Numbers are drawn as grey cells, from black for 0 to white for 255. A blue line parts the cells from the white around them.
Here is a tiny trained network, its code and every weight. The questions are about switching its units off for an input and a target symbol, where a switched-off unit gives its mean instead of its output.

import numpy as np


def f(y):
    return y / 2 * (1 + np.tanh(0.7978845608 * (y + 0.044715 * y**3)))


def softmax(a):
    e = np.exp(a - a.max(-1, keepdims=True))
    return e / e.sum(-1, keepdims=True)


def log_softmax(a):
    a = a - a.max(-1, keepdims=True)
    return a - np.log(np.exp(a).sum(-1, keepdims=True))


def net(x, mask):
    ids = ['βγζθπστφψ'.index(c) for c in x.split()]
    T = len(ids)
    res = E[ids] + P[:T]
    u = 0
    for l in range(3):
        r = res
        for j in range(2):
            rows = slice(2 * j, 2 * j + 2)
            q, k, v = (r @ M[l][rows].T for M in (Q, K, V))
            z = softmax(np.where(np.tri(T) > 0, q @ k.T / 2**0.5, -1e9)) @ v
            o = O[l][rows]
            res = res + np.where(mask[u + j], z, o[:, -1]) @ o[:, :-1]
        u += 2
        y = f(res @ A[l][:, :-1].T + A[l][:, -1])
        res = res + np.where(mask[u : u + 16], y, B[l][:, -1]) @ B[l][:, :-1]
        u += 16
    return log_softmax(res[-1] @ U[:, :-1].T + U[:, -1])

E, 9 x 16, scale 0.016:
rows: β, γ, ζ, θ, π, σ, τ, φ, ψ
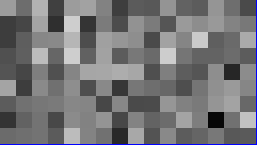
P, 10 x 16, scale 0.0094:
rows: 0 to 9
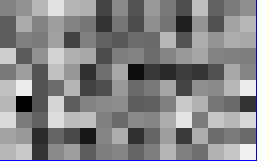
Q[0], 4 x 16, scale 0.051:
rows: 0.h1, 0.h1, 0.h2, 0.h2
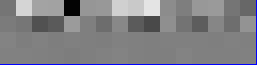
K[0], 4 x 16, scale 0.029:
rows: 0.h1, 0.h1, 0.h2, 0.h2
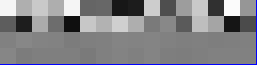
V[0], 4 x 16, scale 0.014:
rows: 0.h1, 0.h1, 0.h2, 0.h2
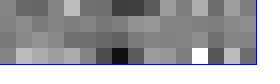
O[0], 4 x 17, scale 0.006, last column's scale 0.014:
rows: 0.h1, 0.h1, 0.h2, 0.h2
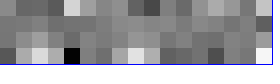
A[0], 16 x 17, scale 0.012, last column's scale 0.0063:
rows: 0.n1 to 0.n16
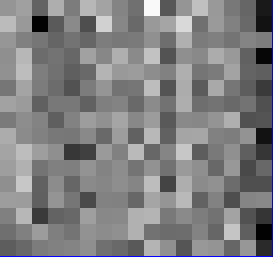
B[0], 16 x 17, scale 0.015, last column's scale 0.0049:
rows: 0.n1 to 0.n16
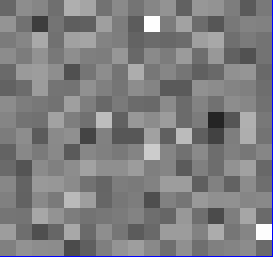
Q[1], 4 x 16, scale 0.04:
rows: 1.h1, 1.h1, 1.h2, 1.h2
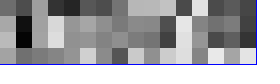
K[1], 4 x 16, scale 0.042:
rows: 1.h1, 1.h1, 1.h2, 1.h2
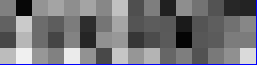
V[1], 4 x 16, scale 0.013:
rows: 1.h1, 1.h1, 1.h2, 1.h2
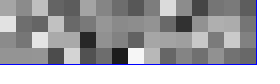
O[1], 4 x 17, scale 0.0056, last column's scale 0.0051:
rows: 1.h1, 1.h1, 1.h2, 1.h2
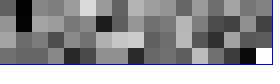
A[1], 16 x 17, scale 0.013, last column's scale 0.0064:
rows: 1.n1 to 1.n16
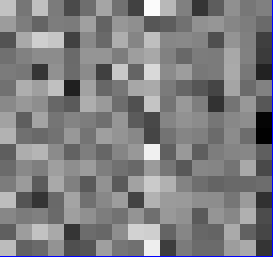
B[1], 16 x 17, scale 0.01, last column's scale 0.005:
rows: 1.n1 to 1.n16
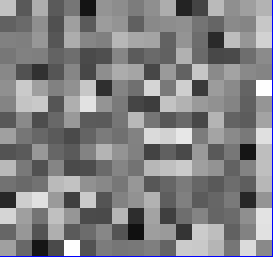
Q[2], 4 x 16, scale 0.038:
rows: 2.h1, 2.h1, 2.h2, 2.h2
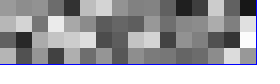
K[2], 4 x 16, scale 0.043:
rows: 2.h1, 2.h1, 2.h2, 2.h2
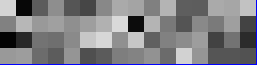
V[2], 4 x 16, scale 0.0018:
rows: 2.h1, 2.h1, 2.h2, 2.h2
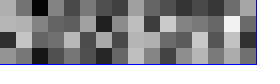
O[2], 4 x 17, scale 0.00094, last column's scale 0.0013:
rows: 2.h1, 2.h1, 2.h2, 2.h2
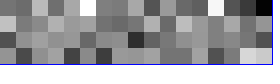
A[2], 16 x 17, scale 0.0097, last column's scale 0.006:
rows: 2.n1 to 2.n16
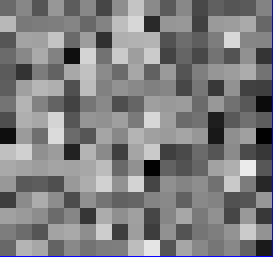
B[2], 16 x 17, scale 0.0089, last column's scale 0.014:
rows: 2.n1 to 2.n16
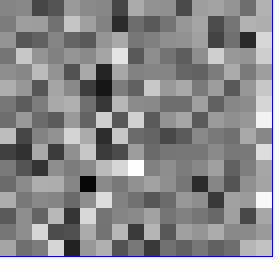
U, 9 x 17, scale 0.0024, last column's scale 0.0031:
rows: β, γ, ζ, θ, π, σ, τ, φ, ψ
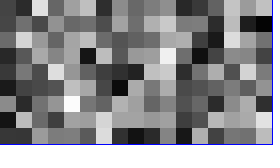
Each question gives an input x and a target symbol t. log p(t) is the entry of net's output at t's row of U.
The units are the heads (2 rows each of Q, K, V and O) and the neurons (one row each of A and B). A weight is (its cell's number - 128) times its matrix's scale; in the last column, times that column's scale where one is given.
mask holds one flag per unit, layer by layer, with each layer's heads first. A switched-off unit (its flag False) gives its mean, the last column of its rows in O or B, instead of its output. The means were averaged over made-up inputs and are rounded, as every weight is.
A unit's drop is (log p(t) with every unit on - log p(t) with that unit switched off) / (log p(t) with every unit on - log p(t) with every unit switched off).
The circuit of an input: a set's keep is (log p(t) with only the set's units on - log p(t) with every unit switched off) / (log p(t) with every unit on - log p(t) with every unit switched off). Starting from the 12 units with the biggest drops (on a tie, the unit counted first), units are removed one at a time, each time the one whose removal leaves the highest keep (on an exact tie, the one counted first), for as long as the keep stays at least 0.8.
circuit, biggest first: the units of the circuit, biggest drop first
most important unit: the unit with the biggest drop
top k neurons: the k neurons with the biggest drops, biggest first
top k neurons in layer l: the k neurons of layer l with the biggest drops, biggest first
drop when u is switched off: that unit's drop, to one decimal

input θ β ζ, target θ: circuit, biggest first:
(1.h2; 2.n12; 1.h1; 1.n14)
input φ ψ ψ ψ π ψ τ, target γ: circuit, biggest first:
(0.h1; 2.n3; 1.n6; 0.n10)
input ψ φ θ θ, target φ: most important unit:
0.h1
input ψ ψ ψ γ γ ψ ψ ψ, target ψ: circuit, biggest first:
(1.h2; 1.n6; 2.n13)
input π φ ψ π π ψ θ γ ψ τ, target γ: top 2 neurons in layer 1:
(1.n13; 1.n5)
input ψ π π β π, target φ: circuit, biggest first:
(1.n13; 2.n4; 0.h2)
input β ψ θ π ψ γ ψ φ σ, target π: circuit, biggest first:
(0.h1; 0.n10; 1.n15)
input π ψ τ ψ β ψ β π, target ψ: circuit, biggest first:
(1.h2; 1.n6; 2.n13)
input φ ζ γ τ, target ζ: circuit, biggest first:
(1.h2; 2.n2; 1.h1)
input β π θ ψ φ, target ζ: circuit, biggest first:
(0.h1; 1.n7; 1.n6)
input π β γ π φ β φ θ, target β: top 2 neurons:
(0.n15; 2.n5)
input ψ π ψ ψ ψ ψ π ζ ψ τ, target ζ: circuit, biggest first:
(1.h2; 2.n2; 1.n15)
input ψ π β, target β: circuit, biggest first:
(0.h1; 2.n10; 1.n6; 2.n7)
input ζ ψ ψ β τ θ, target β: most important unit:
0.h1
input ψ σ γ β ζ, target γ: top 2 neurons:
(1.n9; 2.n14)
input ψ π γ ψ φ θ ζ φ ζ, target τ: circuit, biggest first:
(2.n9; 0.h1; 1.n3; 0.n10)
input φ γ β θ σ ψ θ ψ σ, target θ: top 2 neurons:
(2.n12; 1.n9)
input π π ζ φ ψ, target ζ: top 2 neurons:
(1.n9; 2.n2)
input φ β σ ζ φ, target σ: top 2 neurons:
(1.n8; 2.n1)
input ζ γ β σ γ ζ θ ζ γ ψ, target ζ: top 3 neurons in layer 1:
(1.n9; 1.n15; 1.n14)
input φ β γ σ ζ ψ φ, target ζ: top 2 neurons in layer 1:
(1.n9; 1.n15)
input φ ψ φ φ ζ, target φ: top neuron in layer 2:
(2.n11)
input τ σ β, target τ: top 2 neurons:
(0.n15; 1.n14)
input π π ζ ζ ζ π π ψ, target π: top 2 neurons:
(1.n16; 0.n2)
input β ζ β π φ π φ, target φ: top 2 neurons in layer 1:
(1.n9; 1.n6)
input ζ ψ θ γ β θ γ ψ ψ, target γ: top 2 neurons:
(1.n9; 2.n14)
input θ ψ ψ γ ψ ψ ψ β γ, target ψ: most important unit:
1.h2
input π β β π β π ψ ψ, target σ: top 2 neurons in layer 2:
(2.n10; 2.n8)
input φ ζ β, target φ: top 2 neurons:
(0.n15; 2.n11)
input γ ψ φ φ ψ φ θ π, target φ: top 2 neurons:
(2.n4; 2.n8)
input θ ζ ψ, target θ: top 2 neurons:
(0.n15; 2.n12)
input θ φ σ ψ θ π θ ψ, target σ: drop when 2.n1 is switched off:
0.3
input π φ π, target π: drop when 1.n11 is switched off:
0.2
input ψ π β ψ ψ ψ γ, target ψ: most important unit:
2.n13
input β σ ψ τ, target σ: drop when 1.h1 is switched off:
0.7
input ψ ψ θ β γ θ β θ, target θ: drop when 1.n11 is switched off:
0.0
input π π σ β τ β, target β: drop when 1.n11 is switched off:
0.1
